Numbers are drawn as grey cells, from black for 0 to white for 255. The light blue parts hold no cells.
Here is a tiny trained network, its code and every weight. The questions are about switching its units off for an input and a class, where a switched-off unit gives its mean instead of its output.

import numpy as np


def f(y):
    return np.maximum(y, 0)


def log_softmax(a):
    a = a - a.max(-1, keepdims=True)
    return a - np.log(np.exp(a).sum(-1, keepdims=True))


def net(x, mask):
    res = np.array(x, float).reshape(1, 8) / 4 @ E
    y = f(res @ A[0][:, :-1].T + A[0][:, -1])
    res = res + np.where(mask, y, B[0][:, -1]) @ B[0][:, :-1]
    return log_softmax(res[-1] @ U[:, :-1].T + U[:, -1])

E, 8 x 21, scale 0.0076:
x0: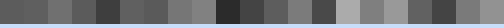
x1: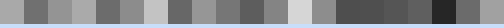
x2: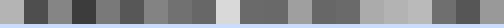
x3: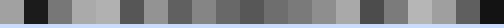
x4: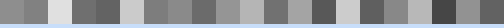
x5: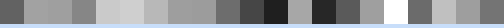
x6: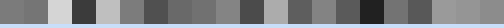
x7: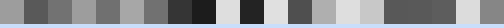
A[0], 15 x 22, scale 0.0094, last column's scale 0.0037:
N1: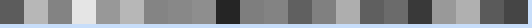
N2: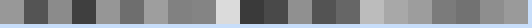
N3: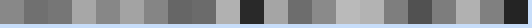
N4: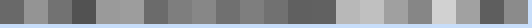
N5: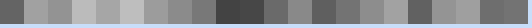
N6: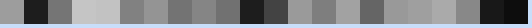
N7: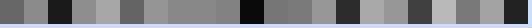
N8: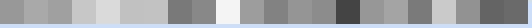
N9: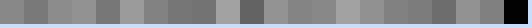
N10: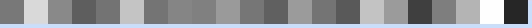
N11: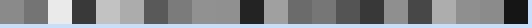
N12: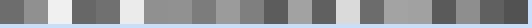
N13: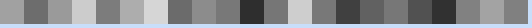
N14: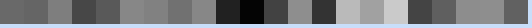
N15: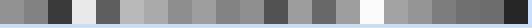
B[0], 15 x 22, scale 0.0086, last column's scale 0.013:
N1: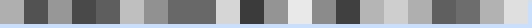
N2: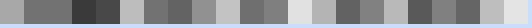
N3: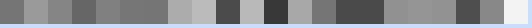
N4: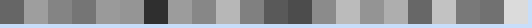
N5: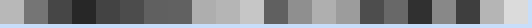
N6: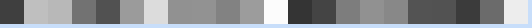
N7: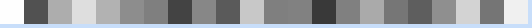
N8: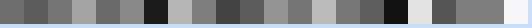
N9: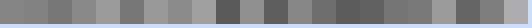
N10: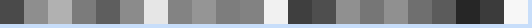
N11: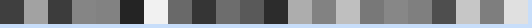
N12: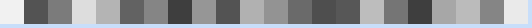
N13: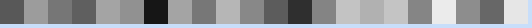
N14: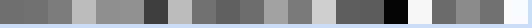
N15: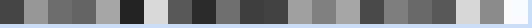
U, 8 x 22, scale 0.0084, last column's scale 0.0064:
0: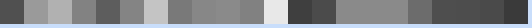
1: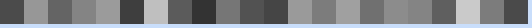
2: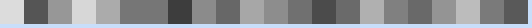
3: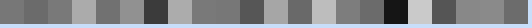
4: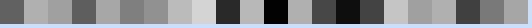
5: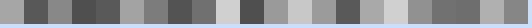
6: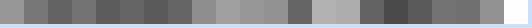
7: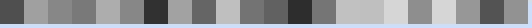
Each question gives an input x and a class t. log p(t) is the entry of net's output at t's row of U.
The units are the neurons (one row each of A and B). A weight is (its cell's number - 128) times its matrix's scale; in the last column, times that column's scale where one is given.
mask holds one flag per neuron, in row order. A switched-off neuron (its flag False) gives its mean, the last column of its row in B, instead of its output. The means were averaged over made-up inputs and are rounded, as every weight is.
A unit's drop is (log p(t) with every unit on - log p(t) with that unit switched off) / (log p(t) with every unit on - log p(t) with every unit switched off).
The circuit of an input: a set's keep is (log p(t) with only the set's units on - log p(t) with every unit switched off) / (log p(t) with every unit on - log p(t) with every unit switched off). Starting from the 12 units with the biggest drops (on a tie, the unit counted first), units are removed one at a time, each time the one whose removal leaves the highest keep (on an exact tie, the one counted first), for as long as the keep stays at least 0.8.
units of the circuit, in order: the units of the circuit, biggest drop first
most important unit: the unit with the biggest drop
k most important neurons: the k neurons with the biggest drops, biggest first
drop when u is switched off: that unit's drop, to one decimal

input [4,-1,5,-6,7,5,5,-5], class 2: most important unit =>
N12
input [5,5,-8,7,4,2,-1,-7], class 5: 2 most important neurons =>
[N1 N10]
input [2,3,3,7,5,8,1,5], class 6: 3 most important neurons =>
[N5 N10 N2]
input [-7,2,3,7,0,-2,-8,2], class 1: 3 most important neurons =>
[N15 N10 N14]
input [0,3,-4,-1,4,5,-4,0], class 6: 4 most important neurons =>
[N5 N7 N11 N2]
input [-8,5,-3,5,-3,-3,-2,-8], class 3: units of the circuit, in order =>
[N3 N8]
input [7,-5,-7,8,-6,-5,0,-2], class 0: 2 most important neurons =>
[N6 N8]
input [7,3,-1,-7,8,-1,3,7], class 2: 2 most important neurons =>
[N12 N6]
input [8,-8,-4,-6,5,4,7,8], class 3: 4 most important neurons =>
[N14 N15 N13 N6]
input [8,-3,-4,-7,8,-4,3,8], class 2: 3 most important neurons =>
[N12 N8 N6]
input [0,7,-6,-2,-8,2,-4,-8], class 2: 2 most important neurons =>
[N7 N3]
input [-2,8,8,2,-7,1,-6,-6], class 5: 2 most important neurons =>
[N2 N12]
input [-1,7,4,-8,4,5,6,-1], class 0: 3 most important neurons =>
[N10 N15 N4]
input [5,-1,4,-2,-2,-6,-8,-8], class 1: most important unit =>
N3
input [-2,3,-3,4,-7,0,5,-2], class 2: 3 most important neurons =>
[N7 N15 N10]
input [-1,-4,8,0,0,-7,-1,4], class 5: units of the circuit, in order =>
[N8 N2]
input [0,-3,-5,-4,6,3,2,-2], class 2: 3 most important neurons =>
[N12 N2 N6]
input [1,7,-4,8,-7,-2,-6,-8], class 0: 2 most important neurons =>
[N6 N3]
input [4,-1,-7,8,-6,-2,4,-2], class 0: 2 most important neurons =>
[N6 N2]
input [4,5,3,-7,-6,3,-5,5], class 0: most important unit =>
N10
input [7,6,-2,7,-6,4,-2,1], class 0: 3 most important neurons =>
[N6 N8 N12]
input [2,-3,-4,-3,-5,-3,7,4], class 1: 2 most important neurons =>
[N11 N12]
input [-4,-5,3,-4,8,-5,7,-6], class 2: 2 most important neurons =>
[N12 N15]
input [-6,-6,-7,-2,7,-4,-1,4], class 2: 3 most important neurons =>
[N12 N14 N2]
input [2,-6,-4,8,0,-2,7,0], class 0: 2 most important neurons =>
[N6 N15]
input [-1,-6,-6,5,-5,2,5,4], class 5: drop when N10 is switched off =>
0.4
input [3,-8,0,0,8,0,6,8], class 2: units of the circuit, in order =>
[N12]
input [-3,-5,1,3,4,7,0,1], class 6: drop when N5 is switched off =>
0.4
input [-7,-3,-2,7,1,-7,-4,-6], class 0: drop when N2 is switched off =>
0.2
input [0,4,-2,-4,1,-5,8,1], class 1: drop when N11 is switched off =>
0.4
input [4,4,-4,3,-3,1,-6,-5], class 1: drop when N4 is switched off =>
0.0
